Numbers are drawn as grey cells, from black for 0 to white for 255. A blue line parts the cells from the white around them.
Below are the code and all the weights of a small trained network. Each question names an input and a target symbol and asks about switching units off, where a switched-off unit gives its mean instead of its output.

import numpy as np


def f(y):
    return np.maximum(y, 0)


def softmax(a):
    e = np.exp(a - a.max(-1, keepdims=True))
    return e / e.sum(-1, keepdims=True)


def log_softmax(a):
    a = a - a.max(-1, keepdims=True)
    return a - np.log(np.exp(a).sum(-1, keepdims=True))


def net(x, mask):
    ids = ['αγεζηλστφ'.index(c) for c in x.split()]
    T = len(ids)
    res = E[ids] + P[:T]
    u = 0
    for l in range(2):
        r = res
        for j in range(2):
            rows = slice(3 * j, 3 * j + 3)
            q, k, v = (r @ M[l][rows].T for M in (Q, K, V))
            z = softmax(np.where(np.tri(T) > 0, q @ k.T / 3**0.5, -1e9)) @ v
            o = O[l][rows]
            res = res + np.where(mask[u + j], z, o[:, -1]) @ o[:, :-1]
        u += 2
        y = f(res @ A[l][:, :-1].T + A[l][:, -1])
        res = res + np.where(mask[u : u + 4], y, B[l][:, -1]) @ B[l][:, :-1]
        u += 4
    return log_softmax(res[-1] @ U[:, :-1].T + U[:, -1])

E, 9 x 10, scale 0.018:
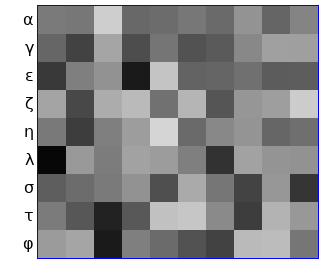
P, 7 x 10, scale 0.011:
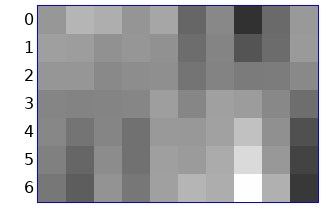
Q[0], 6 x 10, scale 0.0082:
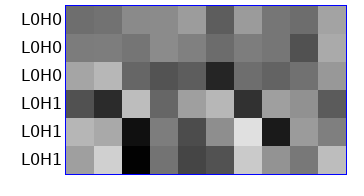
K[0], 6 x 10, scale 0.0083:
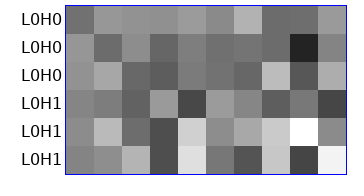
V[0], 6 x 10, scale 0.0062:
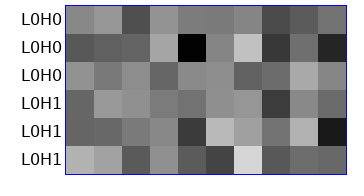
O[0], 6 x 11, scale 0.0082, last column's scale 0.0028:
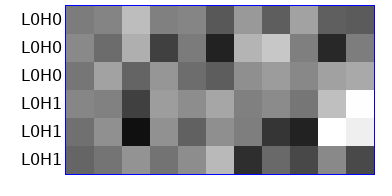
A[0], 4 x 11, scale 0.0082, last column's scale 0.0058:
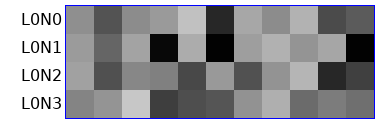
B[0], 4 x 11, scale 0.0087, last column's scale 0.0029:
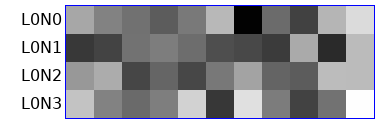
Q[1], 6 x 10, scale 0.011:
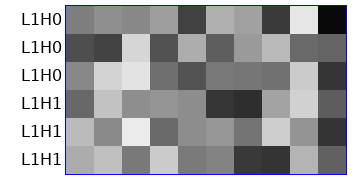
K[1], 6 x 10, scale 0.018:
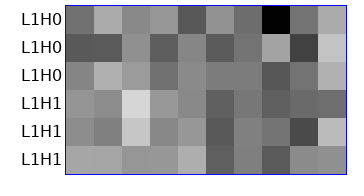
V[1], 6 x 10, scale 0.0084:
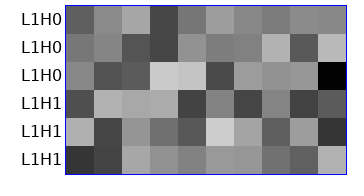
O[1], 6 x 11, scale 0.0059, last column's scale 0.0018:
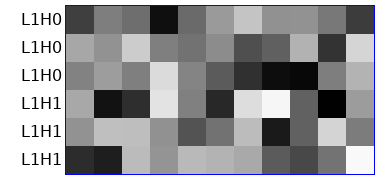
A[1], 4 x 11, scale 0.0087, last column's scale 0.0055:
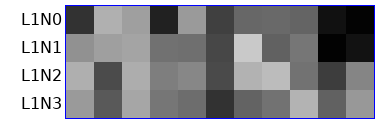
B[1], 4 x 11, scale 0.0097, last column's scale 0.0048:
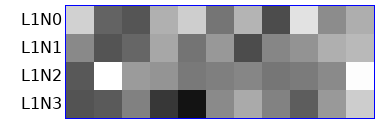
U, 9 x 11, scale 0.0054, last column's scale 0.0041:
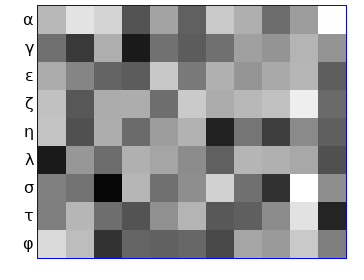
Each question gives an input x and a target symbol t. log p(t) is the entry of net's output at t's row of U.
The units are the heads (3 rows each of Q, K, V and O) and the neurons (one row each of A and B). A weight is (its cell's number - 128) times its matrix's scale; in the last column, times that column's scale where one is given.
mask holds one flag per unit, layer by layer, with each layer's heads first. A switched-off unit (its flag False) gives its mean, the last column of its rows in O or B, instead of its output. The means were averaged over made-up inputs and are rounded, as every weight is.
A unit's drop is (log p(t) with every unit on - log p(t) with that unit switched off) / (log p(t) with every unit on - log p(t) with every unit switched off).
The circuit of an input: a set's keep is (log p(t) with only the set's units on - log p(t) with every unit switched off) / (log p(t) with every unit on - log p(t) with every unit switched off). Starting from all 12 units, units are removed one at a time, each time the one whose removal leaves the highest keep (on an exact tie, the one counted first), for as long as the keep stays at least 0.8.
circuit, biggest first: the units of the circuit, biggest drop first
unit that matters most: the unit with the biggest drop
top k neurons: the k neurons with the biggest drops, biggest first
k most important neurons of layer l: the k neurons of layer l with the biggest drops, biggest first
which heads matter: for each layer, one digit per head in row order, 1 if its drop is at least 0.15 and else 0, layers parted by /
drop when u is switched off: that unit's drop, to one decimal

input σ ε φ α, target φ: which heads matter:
01 / 01
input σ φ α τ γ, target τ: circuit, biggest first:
(L0H1, L1H1)
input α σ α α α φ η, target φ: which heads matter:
01 / 01
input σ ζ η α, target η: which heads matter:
11 / 11
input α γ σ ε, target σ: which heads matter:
01 / 00
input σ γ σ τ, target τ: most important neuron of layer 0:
(L0N0)
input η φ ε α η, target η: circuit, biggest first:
(L0H1, L0N0)
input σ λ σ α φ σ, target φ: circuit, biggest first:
(L1H1, L0N2)
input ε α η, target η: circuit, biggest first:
(L0N0, L0H1)
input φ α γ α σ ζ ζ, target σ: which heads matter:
01 / 00
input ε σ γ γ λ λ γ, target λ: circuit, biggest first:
(L1H1, L0H1, L1N2)
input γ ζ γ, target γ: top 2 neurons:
(L1N3, L0N1)
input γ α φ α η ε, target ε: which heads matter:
01 / 00
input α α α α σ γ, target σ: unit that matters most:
L0H1
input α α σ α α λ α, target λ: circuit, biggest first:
(L1H1, L0H1, L1N2)
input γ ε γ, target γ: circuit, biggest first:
(L1N3, L0H1)
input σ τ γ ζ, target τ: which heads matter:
01 / 01
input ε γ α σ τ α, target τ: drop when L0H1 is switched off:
1.0
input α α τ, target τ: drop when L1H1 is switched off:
0.9
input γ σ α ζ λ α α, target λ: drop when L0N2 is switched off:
0.0
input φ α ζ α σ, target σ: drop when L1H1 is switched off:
0.1
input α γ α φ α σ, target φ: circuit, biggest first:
(L1H1)
